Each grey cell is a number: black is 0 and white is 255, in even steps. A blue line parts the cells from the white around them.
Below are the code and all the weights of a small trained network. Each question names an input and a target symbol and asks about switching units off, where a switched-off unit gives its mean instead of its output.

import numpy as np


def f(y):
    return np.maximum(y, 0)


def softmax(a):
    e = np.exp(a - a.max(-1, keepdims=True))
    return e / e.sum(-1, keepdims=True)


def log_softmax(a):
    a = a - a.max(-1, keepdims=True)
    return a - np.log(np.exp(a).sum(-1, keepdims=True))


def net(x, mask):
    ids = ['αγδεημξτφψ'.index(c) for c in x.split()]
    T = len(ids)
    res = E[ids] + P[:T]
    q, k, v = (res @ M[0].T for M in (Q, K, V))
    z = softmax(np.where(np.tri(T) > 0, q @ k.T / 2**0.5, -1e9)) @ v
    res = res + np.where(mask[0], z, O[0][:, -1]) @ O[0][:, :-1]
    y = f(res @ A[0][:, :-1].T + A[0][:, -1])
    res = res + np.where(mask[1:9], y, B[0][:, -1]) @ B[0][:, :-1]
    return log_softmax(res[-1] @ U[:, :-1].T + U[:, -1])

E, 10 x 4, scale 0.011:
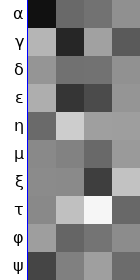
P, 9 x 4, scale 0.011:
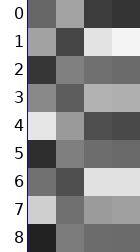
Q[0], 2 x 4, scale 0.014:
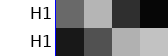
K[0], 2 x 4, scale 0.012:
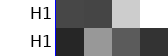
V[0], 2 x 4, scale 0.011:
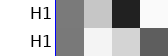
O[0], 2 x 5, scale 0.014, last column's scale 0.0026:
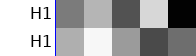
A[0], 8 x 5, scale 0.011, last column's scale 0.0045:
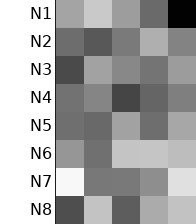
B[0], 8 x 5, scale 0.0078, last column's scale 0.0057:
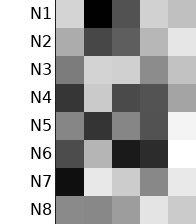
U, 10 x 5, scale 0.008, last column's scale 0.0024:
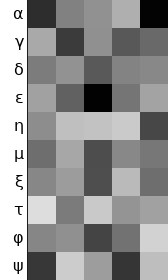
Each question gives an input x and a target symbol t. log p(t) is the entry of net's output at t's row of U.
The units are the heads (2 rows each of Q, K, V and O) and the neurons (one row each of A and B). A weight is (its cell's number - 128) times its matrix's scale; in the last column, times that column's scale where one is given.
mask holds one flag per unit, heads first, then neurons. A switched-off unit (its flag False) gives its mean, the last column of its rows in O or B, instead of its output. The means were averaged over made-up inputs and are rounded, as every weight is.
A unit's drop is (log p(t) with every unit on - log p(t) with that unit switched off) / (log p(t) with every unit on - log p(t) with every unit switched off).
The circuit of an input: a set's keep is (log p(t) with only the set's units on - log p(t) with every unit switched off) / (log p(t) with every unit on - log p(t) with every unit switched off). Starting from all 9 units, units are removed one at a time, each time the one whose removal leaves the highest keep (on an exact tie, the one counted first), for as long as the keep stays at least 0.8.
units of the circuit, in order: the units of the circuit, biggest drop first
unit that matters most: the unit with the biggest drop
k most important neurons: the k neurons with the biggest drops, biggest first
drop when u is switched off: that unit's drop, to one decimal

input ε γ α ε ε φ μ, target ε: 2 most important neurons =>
(N6 N2)
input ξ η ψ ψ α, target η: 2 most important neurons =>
(N8 N6)
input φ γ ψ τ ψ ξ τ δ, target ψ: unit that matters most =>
N7
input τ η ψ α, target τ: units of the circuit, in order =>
(H1 N1 N6)
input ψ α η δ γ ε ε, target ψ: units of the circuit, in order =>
(H1 N7 N6)
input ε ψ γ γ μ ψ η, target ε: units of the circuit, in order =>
(H1 N6 N2)
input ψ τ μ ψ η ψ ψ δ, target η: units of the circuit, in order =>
(H1 N7)
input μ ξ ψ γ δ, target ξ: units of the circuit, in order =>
(H1 N8)
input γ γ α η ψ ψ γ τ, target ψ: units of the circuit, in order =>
(N7 N6)
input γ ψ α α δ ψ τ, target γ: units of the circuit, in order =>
(H1 N5)
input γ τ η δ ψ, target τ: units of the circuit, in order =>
(N1 H1)
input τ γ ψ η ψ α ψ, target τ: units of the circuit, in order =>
(H1 N1)
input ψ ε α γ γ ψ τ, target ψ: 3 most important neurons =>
(N6 N2 N8)
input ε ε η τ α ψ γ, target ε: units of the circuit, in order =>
(H1 N6 N2)
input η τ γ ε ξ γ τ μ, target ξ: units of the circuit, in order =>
(H1)
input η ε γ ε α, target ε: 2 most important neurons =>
(N2 N7)
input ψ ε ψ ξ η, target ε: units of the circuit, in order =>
(H1 N2)
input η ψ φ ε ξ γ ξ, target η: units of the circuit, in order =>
(H1 N8)
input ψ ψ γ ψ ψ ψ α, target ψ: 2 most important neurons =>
(N1 N6)
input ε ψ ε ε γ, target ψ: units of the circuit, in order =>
(N7)
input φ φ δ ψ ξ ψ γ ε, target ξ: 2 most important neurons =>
(N7 N2)
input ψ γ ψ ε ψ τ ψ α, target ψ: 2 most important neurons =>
(N1 N2)
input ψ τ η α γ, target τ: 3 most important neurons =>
(N1 N6 N4)
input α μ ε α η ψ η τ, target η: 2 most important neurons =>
(N7 N1)
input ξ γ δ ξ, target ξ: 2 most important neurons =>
(N8 N2)
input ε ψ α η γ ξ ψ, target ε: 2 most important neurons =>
(N6 N2)
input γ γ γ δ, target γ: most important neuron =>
(N5)
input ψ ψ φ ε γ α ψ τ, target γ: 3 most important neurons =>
(N5 N3 N4)
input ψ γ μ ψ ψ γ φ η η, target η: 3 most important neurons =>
(N8 N6 N3)
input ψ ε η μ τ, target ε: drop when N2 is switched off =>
0.1
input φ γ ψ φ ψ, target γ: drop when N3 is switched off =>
0.0
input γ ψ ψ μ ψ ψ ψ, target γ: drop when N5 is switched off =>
0.2
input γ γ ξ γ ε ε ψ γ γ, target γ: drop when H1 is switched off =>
0.4
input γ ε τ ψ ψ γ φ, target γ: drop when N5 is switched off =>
0.2
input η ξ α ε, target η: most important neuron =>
(N7)
